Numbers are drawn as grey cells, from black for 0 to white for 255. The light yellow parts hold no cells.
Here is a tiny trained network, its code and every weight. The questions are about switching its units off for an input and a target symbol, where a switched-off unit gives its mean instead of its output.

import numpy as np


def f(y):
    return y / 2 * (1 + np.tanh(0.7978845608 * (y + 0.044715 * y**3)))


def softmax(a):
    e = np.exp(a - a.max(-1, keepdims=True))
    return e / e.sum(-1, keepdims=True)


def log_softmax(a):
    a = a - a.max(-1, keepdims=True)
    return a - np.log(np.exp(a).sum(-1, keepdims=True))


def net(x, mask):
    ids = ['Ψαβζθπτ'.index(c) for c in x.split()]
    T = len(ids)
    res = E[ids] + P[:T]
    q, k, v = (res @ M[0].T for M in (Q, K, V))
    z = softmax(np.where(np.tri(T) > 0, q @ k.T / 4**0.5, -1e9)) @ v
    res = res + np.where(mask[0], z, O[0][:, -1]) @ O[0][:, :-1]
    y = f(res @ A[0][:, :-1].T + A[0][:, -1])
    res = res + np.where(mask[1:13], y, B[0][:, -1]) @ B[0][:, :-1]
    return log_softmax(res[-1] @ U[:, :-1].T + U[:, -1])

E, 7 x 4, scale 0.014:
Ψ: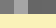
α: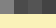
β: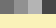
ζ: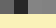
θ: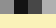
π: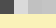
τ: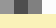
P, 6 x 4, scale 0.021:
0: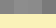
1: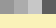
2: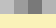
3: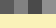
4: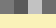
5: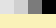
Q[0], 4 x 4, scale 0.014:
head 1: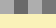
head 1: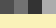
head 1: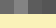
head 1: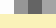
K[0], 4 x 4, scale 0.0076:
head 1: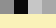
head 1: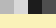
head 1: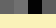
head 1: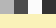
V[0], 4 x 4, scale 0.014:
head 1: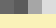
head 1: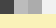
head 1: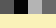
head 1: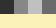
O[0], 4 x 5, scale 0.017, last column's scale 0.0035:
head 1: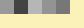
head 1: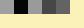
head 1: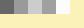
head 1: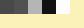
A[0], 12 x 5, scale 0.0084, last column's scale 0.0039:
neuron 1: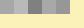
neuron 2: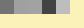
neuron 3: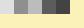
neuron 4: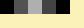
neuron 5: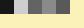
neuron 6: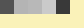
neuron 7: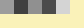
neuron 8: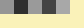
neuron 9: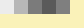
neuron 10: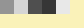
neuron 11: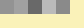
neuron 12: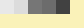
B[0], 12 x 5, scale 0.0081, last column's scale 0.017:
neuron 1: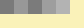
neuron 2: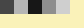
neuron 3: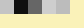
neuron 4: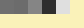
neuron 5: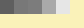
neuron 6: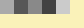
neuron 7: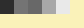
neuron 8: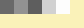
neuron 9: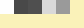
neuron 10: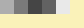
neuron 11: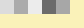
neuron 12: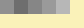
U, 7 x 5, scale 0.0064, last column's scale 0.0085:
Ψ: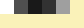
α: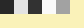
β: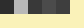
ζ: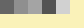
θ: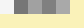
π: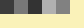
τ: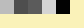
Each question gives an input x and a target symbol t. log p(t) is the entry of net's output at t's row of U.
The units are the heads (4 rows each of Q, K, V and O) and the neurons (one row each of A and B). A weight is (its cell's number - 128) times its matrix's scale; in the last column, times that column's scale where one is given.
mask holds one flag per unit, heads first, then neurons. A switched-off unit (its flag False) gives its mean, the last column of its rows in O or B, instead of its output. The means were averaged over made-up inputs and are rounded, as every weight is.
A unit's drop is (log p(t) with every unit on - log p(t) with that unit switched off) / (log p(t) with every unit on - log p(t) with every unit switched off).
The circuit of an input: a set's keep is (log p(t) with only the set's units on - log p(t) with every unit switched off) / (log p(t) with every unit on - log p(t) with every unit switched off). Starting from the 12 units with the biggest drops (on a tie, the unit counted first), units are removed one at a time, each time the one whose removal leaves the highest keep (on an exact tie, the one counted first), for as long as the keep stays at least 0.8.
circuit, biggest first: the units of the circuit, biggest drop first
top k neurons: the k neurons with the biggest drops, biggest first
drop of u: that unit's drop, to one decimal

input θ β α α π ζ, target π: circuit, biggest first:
head 1; neuron 7; neuron 8
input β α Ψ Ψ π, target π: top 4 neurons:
neuron 8; neuron 7; neuron 3; neuron 2
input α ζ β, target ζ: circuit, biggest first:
head 1; neuron 8
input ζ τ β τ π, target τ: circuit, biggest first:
head 1; neuron 8
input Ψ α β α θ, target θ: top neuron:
neuron 7
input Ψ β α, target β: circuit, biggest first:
head 1; neuron 3
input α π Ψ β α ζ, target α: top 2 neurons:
neuron 2; neuron 5
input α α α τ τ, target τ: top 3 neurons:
neuron 3; neuron 8; neuron 7
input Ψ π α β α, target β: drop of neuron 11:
0.1
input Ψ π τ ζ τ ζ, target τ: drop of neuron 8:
0.1
